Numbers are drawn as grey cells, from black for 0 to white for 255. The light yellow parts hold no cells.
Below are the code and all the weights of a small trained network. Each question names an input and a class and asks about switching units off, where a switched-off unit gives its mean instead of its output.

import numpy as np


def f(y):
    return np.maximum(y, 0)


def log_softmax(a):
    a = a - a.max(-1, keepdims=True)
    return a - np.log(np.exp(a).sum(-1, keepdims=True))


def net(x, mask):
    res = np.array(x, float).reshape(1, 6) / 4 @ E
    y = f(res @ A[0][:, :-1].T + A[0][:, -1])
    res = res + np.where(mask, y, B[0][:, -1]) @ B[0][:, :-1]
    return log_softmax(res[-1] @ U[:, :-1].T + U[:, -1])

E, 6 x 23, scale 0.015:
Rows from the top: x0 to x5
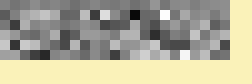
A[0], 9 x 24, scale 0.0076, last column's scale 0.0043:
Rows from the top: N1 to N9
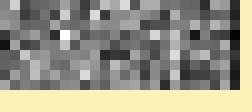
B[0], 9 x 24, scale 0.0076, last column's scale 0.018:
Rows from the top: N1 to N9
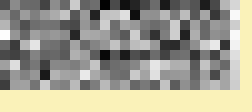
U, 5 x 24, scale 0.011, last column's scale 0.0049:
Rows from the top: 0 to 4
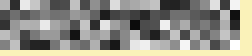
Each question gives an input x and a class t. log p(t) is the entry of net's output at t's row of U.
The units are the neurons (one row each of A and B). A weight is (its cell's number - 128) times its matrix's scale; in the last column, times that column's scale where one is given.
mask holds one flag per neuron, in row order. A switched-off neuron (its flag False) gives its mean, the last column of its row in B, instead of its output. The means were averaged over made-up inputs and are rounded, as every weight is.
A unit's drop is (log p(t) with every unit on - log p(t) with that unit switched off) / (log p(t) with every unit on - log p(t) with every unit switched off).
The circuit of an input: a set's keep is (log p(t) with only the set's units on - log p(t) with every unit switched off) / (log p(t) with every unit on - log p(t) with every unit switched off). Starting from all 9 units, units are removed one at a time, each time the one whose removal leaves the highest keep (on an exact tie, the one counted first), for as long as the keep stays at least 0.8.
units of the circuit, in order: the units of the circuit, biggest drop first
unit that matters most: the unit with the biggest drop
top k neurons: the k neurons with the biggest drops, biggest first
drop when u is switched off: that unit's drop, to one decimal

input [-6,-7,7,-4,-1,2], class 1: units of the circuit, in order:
N6
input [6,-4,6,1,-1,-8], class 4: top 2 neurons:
N7; N8
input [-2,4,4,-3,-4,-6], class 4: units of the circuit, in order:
N8; N7; N2
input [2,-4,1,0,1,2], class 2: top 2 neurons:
N5; N2
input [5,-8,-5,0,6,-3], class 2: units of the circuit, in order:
N2; N5
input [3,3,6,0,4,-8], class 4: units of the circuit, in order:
N7; N8
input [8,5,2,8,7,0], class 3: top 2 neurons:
N5; N3
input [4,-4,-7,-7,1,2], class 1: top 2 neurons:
N1; N3
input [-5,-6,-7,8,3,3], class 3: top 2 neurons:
N3; N6
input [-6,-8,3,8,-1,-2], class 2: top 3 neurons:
N2; N9; N4
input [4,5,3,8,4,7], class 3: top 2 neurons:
N7; N5
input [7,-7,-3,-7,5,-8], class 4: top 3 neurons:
N7; N8; N5
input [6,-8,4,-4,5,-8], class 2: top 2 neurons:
N2; N9
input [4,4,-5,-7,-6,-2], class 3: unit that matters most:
N4
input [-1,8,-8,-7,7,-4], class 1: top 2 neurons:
N1; N5
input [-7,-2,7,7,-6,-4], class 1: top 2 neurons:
N6; N4
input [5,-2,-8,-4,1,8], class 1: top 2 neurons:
N1; N7
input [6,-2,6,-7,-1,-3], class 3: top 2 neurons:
N4; N1
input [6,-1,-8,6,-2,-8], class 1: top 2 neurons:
N1; N4
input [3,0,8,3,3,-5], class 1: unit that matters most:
N6
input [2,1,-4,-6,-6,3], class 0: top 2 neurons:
N5; N3
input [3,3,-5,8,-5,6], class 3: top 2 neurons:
N3; N7
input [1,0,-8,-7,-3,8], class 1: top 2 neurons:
N1; N7
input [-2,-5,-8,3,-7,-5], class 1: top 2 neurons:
N1; N8
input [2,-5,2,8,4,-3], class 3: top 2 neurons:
N3; N5
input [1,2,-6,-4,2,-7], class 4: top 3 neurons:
N7; N8; N6
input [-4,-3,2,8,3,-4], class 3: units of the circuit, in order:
N3
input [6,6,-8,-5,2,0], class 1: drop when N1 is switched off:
0.6
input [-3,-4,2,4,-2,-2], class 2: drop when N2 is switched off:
0.6
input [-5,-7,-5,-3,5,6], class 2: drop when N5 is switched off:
0.2
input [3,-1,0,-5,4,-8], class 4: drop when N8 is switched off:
0.1
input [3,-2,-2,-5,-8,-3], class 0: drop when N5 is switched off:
1.5
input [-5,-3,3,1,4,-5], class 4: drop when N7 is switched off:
0.4
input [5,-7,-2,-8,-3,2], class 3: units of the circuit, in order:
N4
